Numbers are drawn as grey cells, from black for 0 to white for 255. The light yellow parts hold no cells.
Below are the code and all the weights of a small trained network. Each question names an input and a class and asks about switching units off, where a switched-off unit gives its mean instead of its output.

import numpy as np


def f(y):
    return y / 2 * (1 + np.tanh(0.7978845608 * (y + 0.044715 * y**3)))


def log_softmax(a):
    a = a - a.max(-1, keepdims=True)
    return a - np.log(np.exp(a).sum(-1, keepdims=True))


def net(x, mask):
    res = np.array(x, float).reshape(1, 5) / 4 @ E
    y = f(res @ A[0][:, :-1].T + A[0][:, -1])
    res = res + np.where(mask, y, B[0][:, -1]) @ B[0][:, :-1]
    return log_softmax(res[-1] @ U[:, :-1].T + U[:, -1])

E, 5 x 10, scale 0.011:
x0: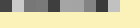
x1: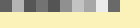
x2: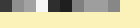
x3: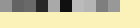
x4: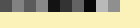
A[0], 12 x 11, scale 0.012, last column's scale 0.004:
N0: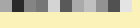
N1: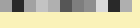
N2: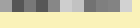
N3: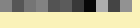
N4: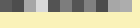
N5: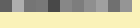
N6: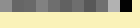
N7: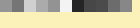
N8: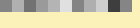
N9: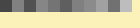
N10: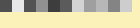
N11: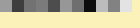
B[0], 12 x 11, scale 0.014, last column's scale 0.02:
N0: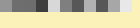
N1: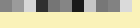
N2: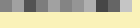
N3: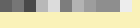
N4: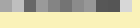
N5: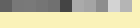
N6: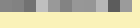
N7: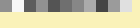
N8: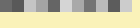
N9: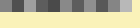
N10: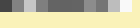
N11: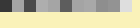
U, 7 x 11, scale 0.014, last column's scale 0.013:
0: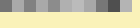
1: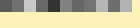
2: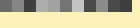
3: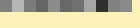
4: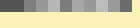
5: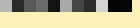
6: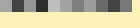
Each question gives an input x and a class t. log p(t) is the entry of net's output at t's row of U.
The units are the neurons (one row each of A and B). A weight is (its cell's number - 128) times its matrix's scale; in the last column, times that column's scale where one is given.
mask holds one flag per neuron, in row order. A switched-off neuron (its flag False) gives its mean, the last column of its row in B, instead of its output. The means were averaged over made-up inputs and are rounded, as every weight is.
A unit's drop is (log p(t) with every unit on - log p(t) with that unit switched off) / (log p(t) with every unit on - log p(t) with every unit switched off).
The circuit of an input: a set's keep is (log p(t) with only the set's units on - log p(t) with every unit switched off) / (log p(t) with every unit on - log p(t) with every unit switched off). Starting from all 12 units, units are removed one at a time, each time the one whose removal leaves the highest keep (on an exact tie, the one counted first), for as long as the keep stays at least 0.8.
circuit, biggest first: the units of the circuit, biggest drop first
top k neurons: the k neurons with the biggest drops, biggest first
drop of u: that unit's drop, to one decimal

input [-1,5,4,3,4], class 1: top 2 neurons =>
[N10 N9]
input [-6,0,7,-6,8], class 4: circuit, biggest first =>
[N3]
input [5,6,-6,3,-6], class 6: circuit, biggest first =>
[N7 N11]
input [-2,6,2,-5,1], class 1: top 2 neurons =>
[N0 N10]
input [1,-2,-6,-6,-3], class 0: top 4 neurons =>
[N8 N0 N1 N10]
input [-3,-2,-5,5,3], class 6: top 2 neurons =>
[N7 N10]
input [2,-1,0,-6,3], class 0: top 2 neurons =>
[N0 N1]
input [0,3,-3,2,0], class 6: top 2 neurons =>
[N7 N11]
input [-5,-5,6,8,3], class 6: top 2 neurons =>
[N7 N10]
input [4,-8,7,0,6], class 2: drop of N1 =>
0.2
